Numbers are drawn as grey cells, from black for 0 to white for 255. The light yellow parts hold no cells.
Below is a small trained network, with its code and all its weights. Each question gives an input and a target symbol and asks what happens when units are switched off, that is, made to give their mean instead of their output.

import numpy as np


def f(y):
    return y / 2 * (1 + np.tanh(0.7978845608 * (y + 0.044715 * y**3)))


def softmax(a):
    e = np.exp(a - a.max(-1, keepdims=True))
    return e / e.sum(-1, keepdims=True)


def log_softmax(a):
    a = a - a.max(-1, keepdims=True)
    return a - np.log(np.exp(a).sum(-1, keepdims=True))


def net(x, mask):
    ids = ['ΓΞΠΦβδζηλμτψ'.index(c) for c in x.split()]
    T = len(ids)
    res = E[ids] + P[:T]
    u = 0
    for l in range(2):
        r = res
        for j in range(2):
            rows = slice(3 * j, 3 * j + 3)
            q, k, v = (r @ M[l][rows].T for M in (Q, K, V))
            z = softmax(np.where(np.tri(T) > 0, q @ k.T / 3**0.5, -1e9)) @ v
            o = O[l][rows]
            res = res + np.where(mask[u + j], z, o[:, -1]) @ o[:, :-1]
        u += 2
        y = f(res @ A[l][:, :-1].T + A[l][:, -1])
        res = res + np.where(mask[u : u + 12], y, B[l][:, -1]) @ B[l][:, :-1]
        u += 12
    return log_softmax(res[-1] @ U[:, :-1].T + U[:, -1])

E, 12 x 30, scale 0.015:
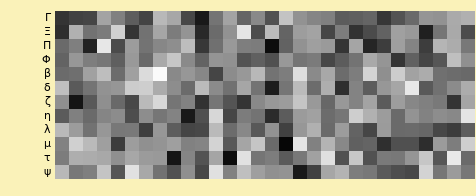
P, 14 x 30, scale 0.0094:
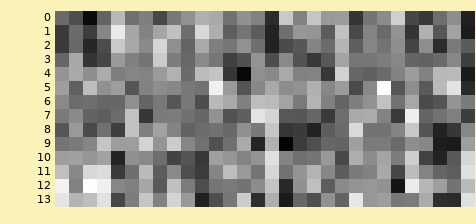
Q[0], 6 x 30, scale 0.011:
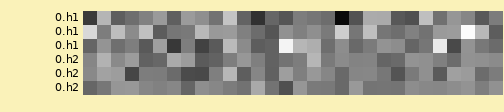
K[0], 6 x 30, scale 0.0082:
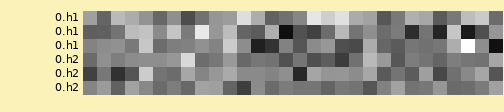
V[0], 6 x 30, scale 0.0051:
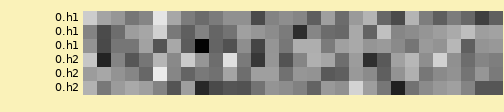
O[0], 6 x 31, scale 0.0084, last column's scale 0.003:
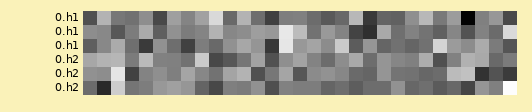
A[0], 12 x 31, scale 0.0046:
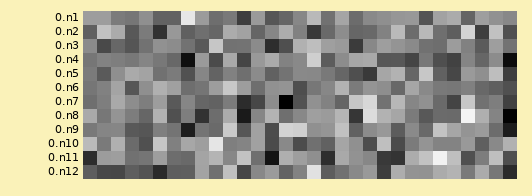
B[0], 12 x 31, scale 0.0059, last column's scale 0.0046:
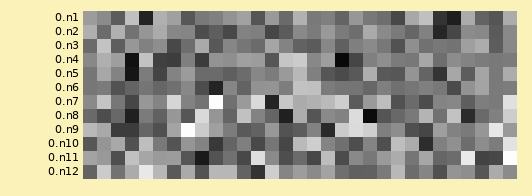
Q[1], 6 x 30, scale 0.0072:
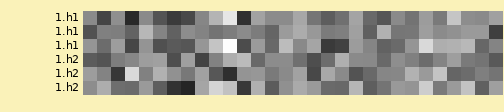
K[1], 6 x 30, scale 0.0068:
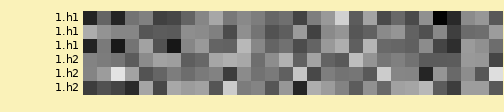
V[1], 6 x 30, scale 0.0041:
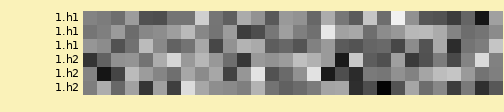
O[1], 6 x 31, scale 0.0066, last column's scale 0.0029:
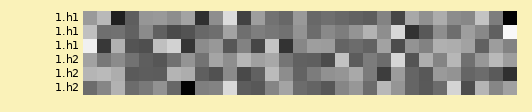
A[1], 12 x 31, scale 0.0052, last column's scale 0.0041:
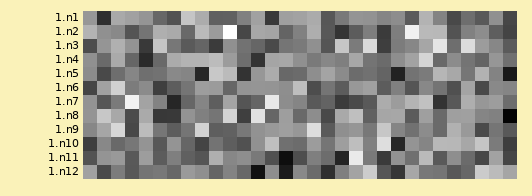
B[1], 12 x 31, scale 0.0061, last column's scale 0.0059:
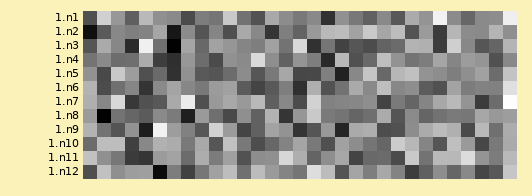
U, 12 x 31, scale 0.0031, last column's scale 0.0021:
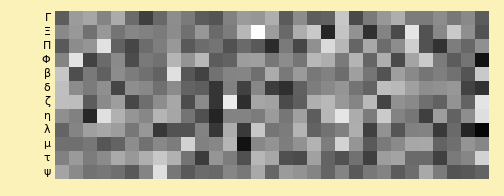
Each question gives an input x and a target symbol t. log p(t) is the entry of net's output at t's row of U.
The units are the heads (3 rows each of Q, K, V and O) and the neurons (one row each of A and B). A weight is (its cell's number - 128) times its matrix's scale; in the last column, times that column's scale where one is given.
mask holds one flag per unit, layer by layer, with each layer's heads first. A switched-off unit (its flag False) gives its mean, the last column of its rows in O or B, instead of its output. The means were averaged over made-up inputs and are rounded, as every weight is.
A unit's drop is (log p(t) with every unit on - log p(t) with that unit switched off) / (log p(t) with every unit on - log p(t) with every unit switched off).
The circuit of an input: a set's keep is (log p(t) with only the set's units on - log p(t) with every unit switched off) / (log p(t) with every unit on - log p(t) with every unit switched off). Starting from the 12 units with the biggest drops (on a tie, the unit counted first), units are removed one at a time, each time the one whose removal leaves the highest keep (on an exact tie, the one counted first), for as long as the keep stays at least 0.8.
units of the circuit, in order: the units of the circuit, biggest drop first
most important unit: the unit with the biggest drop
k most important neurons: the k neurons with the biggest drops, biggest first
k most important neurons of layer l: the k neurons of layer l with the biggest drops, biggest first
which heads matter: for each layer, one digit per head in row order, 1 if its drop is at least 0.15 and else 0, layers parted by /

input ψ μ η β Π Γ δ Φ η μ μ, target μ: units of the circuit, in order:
1.h2, 1.n7
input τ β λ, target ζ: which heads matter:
10 / 10
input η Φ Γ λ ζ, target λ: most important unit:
1.h2
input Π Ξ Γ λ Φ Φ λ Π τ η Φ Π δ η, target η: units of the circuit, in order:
0.h1, 1.h2
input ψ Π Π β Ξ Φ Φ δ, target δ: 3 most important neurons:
1.n9, 0.n7, 1.n12
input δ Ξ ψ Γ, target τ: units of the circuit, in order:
0.h1, 1.h1
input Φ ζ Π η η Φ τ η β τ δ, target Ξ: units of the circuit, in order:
0.h1, 0.n8
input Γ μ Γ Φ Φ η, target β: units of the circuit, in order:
0.h1, 0.n8
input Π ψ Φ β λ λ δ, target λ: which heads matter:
01 / 01
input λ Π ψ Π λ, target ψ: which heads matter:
11 / 00
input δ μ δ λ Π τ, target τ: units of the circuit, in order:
0.h1, 1.h2
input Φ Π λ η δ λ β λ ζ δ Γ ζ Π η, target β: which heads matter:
10 / 10
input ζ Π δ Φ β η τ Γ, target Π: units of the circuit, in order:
1.h1, 1.n1, 0.h1, 0.n7
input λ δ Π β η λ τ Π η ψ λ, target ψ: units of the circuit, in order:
0.h1, 0.n7, 1.n7
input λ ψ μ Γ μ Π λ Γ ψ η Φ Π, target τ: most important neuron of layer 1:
1.n12
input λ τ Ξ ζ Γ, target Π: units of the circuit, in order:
1.h1, 1.n1
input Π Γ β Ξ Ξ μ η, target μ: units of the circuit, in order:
0.n7, 0.h1, 1.h2
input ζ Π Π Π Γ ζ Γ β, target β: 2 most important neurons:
1.n8, 0.n8
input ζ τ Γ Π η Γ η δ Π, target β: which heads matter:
10 / 10
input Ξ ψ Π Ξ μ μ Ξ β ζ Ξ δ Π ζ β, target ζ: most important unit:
1.n4
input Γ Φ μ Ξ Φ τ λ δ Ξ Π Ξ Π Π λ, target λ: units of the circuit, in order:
1.h2, 0.h2
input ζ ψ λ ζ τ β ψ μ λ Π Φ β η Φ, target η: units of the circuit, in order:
0.h1, 1.h2, 0.h2
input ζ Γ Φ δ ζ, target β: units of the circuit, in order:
0.h1, 1.h1, 0.n8
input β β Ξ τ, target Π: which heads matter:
00 / 10
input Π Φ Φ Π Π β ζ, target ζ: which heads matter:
01 / 10
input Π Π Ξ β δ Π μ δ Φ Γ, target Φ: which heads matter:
10 / 00
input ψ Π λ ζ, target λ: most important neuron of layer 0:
0.n11
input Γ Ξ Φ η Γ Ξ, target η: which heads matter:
11 / 00
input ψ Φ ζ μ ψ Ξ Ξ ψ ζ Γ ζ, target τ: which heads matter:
00 / 10
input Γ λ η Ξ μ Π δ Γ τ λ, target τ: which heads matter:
11 / 01
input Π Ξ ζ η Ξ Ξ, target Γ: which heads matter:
10 / 10
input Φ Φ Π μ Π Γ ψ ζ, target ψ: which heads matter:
11 / 00
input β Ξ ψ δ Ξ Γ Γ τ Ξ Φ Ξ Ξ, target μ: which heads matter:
10 / 00
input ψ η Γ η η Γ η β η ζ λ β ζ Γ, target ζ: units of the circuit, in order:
1.h1
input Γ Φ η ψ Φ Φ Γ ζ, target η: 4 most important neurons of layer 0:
0.n7, 0.n3, 0.n8, 0.n1
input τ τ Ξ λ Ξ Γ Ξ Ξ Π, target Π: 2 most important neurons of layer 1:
1.n11, 1.n3
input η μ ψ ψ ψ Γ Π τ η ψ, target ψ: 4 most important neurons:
0.n7, 1.n7, 0.n8, 1.n1
